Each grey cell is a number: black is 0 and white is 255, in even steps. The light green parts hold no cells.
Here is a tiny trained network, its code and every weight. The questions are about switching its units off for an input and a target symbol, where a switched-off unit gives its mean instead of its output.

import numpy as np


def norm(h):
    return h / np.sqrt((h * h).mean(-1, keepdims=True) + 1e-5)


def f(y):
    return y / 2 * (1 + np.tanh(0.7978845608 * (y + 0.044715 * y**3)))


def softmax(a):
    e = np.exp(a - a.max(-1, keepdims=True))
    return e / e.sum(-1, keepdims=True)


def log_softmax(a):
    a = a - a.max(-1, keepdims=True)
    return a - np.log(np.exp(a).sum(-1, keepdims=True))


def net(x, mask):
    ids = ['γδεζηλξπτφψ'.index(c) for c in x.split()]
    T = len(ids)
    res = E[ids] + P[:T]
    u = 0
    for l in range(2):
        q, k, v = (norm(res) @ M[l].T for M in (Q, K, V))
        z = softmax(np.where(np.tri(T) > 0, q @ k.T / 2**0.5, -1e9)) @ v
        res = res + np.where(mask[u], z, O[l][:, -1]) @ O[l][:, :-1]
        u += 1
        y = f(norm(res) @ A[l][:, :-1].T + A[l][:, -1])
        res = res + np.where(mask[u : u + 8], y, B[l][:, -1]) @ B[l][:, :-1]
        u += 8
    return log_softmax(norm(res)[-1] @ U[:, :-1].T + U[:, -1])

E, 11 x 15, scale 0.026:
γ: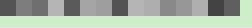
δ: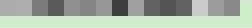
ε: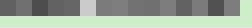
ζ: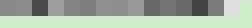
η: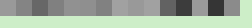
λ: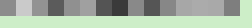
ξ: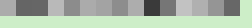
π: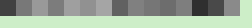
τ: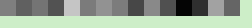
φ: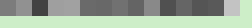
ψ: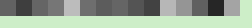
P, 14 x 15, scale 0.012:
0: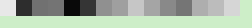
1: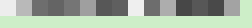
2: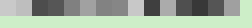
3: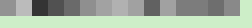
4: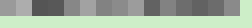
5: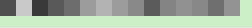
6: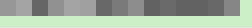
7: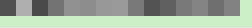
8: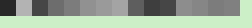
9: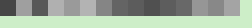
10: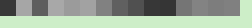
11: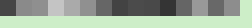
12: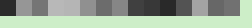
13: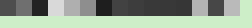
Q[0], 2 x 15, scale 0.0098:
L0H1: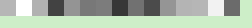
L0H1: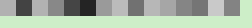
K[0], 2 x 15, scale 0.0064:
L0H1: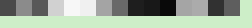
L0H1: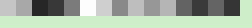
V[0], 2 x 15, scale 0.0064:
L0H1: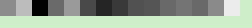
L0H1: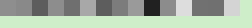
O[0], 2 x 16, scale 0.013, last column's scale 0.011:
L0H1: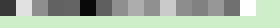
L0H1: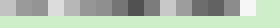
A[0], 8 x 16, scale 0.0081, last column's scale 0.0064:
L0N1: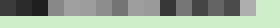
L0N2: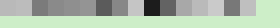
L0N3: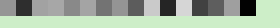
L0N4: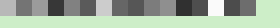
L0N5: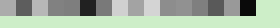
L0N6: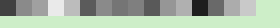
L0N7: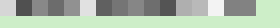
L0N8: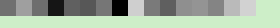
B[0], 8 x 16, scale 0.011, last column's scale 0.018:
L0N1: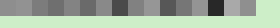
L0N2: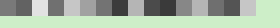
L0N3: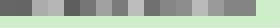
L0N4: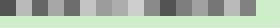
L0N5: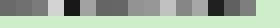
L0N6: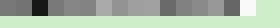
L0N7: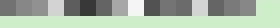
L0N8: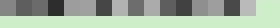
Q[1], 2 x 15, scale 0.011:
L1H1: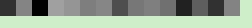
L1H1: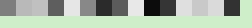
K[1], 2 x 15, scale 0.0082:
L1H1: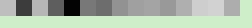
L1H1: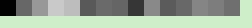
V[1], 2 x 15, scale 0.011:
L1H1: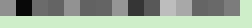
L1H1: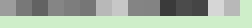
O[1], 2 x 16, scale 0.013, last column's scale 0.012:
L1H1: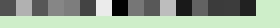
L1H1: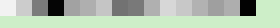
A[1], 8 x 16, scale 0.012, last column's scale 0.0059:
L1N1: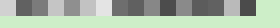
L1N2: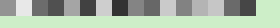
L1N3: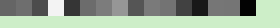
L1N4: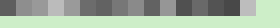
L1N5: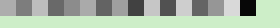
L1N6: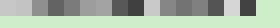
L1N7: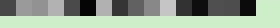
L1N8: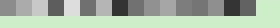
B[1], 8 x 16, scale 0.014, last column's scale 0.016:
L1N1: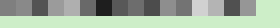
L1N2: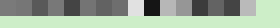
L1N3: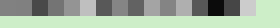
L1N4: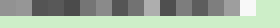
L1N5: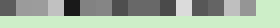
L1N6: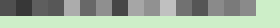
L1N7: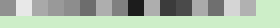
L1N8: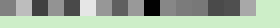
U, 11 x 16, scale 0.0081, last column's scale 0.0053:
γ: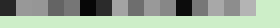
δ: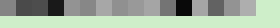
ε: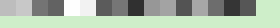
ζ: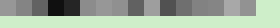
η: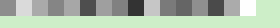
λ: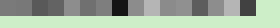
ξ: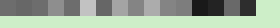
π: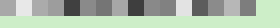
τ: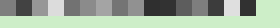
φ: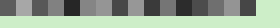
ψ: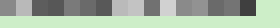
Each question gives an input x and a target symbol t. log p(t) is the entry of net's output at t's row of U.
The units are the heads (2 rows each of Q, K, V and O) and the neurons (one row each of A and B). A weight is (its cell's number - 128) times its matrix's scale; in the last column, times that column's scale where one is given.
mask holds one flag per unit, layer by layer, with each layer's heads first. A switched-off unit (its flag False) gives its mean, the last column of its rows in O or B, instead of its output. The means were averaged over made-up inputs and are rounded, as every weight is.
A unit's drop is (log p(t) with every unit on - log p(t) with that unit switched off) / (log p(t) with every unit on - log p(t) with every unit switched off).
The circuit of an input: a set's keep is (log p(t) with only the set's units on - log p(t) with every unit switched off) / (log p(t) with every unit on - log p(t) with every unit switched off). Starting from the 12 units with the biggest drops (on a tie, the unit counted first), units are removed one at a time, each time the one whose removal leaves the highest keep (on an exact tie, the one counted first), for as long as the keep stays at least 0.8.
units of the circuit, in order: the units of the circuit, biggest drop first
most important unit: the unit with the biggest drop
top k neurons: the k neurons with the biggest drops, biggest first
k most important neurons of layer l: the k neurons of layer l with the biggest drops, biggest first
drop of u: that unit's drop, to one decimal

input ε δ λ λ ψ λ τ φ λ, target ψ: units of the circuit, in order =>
L1H1, L0H1, L1N2
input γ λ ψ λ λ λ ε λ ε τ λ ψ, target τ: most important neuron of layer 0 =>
L0N7
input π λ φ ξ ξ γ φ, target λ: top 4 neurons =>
L0N3, L1N6, L0N2, L1N5
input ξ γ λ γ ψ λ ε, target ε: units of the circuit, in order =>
L0H1, L1H1
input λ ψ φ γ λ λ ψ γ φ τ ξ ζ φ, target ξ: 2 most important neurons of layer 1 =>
L1N3, L1N7
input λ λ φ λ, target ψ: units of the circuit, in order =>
L0H1, L1H1, L1N2
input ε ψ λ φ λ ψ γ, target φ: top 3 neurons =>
L0N2, L1N2, L0N6
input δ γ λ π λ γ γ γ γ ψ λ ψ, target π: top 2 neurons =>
L0N4, L1N5
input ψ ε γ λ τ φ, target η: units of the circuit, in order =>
L1H1, L1N7
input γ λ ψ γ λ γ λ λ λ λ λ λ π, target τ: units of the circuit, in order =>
L0H1, L0N3
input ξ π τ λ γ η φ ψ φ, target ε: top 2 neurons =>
L1N1, L0N6
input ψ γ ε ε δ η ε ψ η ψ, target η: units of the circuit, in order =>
L1H1, L1N7
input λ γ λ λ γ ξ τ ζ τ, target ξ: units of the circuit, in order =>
L1N3, L0N2
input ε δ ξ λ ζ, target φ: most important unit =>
L1H1
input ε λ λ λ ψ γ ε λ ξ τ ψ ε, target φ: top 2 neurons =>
L0N2, L1N2
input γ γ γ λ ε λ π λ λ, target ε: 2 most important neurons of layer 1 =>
L1N2, L1N4
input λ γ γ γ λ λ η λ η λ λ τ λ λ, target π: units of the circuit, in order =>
L1H1, L0N4, L1N5
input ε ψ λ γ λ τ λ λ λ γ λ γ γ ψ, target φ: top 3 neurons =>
L0N2, L1N2, L0N6
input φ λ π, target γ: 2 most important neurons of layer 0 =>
L0N8, L0N5
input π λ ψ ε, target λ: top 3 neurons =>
L0N3, L1N6, L0N2
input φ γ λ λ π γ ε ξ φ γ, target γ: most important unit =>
L0H1
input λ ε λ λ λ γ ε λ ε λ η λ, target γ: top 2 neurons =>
L0N2, L1N3
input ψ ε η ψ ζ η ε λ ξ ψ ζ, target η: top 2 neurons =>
L1N7, L0N5
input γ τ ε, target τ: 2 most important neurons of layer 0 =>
L0N7, L0N6
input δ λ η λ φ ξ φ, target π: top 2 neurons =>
L1N5, L0N4
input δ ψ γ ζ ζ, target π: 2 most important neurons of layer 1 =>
L1N5, L1N4
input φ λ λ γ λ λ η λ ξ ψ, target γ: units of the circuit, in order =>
L0H1
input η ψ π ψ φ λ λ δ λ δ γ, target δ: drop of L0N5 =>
0.3
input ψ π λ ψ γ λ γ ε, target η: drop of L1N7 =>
0.6
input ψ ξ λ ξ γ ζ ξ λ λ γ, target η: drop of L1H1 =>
0.8
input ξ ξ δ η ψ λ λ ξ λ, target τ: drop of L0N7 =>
0.1
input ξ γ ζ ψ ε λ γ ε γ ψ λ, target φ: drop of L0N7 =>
0.0
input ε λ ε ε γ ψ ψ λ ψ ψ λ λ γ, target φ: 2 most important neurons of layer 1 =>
L1N2, L1N8
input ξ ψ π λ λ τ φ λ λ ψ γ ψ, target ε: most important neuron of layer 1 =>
L1N1
